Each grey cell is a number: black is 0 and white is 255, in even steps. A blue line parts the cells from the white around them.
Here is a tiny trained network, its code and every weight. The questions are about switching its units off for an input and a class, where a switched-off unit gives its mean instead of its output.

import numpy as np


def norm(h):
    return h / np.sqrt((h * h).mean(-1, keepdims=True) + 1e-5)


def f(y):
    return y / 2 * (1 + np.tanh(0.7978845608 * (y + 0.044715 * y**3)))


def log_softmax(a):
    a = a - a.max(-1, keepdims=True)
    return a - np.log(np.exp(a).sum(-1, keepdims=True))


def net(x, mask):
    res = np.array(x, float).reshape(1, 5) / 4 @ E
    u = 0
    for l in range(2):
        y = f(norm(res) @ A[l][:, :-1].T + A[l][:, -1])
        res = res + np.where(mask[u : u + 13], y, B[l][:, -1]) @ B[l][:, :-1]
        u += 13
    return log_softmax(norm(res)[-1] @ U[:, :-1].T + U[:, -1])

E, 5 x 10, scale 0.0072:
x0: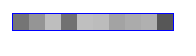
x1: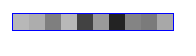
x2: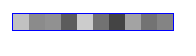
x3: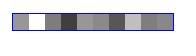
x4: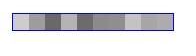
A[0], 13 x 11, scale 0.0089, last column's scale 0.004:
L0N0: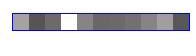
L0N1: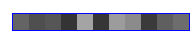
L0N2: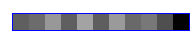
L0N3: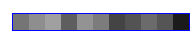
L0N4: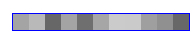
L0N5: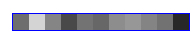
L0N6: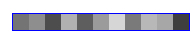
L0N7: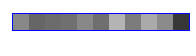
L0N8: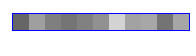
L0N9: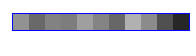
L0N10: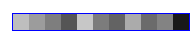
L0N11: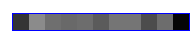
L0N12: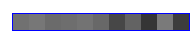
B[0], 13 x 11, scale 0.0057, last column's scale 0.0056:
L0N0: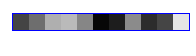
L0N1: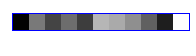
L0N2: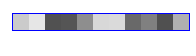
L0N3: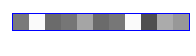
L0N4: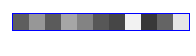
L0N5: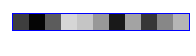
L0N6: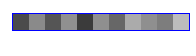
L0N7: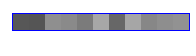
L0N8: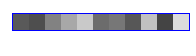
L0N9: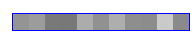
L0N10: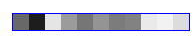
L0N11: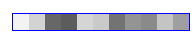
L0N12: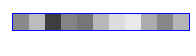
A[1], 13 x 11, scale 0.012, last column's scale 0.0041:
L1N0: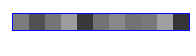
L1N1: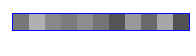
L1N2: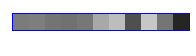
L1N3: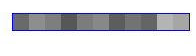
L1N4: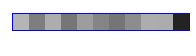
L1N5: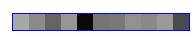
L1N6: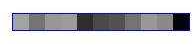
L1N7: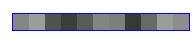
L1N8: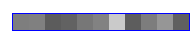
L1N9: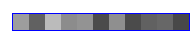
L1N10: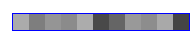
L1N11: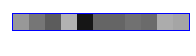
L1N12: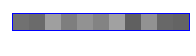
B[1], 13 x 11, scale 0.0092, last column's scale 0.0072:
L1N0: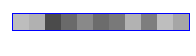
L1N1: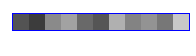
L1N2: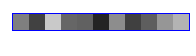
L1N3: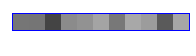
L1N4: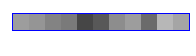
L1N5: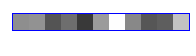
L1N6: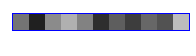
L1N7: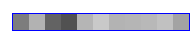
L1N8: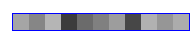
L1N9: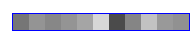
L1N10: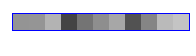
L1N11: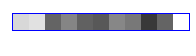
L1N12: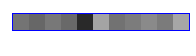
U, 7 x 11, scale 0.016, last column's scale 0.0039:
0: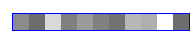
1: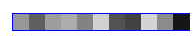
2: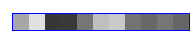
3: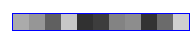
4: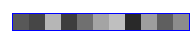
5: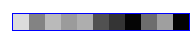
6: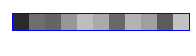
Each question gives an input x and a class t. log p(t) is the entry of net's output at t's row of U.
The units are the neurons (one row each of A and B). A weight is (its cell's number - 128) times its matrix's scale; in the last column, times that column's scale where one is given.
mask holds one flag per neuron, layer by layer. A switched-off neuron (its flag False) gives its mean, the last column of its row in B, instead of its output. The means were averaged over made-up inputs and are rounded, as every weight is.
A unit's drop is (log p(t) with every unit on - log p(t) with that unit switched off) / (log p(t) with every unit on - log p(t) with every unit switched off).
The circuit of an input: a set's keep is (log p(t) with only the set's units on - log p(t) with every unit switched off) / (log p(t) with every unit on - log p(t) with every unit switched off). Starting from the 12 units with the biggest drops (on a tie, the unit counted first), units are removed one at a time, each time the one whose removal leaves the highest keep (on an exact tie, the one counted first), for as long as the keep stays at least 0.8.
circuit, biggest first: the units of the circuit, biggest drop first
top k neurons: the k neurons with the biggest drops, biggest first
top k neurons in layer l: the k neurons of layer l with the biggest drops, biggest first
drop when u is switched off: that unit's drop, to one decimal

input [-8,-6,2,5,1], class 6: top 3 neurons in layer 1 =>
L1N11, L1N5, L1N10
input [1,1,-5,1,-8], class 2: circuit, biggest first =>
L0N11
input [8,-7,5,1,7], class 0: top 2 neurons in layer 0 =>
L0N1, L0N10
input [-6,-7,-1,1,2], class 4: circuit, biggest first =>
L1N11, L0N4
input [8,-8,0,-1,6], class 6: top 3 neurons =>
L0N4, L1N10, L1N8
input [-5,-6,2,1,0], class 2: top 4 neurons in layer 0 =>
L0N10, L0N11, L0N8, L0N2
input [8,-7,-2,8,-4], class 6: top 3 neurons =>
L0N5, L1N10, L1N8
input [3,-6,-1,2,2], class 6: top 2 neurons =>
L0N4, L0N5
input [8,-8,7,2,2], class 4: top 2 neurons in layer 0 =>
L0N8, L0N0
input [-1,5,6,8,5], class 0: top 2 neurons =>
L0N10, L1N10
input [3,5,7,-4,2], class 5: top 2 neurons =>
L1N6, L0N0
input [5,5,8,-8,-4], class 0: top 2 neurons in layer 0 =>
L0N1, L0N3
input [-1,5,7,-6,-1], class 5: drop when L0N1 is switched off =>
0.2
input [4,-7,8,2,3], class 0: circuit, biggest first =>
L0N10
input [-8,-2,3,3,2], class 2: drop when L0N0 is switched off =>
0.1
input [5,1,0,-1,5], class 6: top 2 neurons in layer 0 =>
L0N4, L0N8
